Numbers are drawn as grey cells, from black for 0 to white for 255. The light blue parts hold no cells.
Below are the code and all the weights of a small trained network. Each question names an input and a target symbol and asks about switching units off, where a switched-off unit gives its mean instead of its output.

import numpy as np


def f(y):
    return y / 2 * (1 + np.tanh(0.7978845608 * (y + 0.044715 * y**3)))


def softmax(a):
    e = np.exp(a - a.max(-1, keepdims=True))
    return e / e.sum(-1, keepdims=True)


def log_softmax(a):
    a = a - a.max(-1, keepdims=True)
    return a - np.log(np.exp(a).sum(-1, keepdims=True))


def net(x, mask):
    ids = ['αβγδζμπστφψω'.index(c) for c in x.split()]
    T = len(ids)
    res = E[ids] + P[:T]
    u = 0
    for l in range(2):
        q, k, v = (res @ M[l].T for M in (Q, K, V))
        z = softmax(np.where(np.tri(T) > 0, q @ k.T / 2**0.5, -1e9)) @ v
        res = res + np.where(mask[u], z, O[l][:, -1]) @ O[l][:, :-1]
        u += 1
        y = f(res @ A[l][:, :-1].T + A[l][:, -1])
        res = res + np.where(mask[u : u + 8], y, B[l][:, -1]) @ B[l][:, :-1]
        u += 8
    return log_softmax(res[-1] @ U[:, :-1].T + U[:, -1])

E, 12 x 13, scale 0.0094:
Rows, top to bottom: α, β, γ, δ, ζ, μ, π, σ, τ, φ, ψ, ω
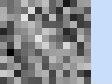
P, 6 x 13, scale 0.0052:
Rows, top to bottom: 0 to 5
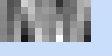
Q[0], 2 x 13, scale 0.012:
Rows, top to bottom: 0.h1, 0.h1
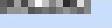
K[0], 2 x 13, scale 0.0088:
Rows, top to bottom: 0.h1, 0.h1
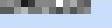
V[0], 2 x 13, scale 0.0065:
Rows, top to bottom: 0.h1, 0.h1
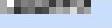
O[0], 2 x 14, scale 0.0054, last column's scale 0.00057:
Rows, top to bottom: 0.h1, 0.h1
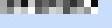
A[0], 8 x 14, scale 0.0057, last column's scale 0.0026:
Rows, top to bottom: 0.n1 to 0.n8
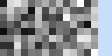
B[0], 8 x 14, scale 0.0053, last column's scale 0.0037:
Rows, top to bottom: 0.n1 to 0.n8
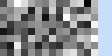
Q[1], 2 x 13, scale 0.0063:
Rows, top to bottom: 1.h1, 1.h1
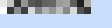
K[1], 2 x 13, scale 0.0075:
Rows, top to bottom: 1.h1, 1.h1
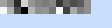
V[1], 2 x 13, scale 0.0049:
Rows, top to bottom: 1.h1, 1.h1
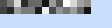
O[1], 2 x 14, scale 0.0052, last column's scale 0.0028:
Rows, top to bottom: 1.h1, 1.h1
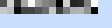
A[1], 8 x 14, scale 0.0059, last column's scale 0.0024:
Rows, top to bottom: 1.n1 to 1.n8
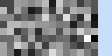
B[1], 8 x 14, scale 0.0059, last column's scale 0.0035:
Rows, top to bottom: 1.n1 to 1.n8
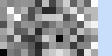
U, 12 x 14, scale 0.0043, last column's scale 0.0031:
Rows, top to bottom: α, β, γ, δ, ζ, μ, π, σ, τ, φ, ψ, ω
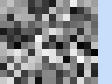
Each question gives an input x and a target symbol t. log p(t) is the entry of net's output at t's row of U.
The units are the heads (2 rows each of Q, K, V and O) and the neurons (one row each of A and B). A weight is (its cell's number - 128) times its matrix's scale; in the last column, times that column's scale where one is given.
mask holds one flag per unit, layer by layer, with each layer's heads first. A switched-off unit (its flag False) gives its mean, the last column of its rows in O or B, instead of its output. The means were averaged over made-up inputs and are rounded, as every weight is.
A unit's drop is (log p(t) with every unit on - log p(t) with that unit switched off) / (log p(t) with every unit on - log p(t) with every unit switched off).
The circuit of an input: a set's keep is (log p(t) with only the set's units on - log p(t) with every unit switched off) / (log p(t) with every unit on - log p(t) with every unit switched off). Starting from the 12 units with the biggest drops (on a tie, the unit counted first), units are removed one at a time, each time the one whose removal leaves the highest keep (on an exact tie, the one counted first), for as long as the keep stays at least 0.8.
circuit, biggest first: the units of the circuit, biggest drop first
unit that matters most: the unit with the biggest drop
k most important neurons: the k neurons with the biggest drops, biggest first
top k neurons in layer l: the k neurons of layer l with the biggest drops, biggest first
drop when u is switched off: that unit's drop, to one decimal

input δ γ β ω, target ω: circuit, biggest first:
1.h1, 1.n5, 0.n8
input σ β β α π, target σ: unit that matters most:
1.n3
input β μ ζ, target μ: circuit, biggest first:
0.h1, 0.n5
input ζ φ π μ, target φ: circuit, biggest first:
1.h1, 0.n3, 1.n4, 0.n6
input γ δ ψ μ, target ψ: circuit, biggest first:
0.h1, 1.n6, 0.n7
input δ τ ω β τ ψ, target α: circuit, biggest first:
1.h1, 1.n2, 0.h1, 0.n3
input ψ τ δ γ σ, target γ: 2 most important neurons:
0.n6, 1.n1
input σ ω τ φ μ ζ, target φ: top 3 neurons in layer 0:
0.n3, 0.n1, 0.n6
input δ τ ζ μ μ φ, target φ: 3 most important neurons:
0.n3, 1.n4, 0.n1
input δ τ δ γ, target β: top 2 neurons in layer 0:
0.n2, 0.n8
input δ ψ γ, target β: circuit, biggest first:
0.n2, 1.n7, 0.h1
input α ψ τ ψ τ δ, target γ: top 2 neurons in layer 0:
0.n6, 0.n8
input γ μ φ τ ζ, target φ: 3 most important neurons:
0.n3, 0.n8, 1.n4
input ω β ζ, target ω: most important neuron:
1.n5
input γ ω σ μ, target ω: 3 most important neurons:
0.n8, 1.n5, 0.n7
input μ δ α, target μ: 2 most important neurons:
0.n5, 0.n3
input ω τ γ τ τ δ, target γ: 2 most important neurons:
1.n1, 0.n6
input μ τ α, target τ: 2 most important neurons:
0.n6, 0.n1
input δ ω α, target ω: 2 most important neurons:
1.n5, 0.n8
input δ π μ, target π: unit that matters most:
0.h1
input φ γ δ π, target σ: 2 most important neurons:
1.n3, 0.n8
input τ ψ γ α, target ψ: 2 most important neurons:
1.n6, 0.n7
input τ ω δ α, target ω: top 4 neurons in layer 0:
0.n8, 0.n1, 0.n7, 0.n5
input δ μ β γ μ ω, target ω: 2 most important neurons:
1.n5, 0.n8
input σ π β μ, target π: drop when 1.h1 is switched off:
0.4
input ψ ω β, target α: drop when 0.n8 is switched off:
0.1
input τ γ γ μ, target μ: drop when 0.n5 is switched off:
0.4
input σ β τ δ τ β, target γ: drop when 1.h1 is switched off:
0.4
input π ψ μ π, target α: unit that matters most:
1.h1
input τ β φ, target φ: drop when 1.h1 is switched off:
1.2
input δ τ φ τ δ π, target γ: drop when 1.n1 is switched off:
0.3
